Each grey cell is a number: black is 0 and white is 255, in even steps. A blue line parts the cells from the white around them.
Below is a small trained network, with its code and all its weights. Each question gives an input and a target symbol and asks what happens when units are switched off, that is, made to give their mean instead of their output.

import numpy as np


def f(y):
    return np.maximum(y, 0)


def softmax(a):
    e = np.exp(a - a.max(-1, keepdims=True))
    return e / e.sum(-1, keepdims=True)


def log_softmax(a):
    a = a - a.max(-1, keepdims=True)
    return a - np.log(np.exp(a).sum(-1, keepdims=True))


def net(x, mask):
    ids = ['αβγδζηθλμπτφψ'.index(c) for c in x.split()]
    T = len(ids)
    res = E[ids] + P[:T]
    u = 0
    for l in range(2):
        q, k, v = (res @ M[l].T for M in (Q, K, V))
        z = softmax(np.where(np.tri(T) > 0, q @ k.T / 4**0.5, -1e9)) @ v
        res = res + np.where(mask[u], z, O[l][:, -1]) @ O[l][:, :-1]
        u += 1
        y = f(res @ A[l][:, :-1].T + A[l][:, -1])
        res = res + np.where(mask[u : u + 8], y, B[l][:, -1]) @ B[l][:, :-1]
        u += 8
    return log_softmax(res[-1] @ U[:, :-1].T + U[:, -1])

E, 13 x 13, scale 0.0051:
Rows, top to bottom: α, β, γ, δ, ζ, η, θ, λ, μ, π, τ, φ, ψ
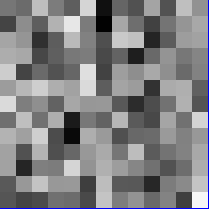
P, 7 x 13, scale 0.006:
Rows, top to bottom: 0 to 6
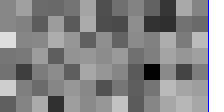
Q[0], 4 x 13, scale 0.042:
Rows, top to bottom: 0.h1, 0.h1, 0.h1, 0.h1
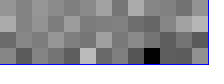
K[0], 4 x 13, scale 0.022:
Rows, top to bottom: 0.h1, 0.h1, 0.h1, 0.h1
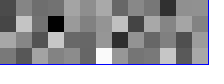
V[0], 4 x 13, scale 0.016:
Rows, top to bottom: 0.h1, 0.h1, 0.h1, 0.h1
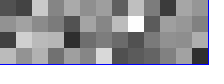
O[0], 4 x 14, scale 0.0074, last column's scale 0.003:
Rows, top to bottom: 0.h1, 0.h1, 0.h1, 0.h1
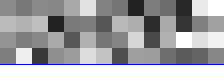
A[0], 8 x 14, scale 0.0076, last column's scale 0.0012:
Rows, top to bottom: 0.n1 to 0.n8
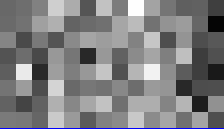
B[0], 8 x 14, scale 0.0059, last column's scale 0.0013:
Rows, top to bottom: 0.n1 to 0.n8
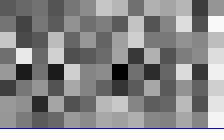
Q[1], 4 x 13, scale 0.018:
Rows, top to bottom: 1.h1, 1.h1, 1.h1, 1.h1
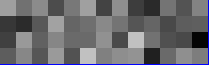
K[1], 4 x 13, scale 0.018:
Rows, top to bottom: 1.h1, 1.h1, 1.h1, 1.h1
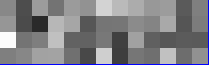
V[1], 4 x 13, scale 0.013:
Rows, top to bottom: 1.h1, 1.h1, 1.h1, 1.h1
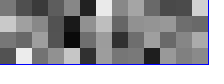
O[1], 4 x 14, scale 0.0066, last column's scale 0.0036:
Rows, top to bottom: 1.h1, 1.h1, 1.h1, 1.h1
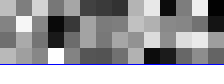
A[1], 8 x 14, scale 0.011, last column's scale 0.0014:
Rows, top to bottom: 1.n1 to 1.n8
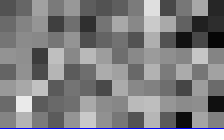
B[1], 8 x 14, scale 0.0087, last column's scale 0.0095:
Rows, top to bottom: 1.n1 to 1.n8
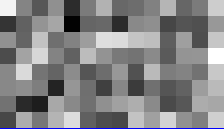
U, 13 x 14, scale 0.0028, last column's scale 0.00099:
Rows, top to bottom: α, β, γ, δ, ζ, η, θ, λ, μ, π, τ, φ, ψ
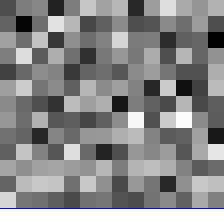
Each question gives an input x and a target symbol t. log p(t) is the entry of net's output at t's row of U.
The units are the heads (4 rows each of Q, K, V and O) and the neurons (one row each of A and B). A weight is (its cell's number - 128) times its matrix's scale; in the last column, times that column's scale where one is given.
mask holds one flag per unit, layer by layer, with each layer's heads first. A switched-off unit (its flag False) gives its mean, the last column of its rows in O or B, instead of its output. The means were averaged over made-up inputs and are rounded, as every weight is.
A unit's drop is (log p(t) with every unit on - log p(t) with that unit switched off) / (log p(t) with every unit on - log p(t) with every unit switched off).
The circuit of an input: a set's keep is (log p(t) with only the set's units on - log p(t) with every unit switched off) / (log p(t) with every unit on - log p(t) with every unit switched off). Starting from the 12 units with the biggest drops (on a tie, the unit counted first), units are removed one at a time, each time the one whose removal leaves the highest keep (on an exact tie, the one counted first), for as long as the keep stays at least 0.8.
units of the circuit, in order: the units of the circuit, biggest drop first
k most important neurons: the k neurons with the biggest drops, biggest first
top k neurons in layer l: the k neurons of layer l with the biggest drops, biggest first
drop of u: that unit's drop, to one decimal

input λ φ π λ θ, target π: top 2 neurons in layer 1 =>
1.n8, 1.n6
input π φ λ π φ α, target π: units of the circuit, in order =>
0.h1, 1.n8, 1.h1
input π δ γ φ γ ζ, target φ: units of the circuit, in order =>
0.h1, 1.n4, 1.h1
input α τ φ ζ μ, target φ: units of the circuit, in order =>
0.h1, 1.h1, 1.n4
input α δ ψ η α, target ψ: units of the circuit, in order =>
1.h1, 1.n1, 0.h1
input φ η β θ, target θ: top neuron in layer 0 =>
0.n5
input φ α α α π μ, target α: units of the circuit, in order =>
1.h1, 0.h1
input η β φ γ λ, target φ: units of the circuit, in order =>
0.h1, 1.h1, 1.n4
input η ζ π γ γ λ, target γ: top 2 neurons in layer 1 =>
1.n3, 1.n6
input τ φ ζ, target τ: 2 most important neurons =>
1.n3, 1.n8
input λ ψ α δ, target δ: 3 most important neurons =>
0.n4, 1.n5, 0.n7
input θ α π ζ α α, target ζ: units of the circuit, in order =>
1.n2, 0.h1, 1.h1
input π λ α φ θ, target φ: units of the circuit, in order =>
0.h1, 1.n4, 1.h1
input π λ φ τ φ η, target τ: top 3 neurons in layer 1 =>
1.n3, 1.n8, 1.n1
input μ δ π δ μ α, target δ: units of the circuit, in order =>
0.h1, 1.n5, 0.n4
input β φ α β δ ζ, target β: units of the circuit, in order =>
1.h1, 0.h1
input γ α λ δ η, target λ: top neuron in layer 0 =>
0.n2
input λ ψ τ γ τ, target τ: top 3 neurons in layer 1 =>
1.n3, 1.n8, 1.n1
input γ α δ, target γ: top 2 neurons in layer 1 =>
1.n3, 1.n6
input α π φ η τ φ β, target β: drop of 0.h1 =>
0.2
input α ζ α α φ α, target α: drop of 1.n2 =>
0.0
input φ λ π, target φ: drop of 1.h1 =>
0.2
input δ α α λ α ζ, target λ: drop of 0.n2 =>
0.1
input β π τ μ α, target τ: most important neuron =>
1.n3
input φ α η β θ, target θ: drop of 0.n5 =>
0.8
